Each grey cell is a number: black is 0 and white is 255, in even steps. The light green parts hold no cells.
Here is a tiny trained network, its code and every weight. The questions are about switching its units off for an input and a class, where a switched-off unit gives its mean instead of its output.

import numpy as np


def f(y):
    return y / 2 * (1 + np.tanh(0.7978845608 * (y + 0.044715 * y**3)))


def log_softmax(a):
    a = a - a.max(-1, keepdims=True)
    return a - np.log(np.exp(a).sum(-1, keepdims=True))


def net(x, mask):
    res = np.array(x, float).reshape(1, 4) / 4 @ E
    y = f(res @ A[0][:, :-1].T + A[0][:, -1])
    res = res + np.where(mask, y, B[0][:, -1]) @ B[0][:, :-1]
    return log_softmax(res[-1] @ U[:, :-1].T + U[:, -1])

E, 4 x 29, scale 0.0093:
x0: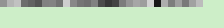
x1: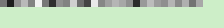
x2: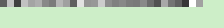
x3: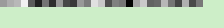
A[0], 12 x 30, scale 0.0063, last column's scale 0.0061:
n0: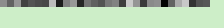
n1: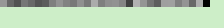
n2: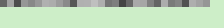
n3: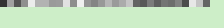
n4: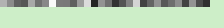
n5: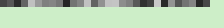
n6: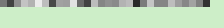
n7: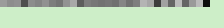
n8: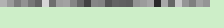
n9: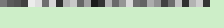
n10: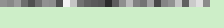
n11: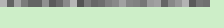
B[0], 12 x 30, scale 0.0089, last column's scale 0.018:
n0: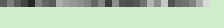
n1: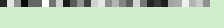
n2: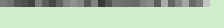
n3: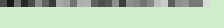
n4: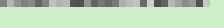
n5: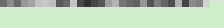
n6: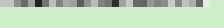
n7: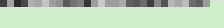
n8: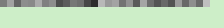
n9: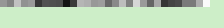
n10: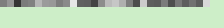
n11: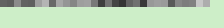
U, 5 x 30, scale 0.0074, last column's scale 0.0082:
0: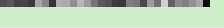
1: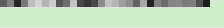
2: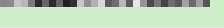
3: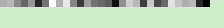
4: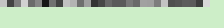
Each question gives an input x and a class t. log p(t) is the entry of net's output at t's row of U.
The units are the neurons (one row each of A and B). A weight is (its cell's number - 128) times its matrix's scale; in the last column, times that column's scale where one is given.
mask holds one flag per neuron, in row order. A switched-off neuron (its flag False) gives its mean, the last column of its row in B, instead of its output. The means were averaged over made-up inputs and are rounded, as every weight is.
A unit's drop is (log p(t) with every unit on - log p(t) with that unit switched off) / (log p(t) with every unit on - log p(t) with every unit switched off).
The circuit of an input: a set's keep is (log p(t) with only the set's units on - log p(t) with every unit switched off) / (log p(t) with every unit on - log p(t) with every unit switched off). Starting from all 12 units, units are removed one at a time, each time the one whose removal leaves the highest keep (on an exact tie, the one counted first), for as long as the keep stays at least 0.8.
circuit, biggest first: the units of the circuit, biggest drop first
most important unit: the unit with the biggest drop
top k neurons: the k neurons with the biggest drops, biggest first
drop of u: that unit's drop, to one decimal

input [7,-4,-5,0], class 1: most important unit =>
n10
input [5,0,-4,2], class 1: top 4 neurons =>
(n3; n8; n10; n2)
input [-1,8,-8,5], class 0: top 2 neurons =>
(n11; n4)
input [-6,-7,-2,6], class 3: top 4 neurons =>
(n9; n4; n10; n8)
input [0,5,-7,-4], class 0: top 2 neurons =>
(n0; n11)
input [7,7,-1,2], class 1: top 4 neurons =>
(n10; n8; n4; n7)
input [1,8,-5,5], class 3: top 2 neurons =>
(n6; n9)
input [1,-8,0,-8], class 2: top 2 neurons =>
(n9; n6)
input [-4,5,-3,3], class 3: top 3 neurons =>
(n9; n10; n6)
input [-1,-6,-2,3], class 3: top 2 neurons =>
(n9; n4)
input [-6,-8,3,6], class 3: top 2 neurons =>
(n4; n9)
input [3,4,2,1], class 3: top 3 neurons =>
(n5; n6; n9)
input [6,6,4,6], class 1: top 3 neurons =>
(n9; n8; n4)
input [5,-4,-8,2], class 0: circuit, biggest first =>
(n0)
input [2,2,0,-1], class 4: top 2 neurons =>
(n5; n4)
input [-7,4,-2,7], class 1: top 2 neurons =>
(n9; n5)
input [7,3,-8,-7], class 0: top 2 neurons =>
(n0; n11)
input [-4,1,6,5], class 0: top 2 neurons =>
(n9; n2)
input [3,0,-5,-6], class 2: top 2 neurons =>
(n9; n3)
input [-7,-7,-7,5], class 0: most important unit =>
n0
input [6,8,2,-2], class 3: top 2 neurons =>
(n6; n5)
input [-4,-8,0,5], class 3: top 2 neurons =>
(n4; n9)
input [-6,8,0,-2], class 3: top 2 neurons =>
(n6; n10)
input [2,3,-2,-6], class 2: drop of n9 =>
1.5
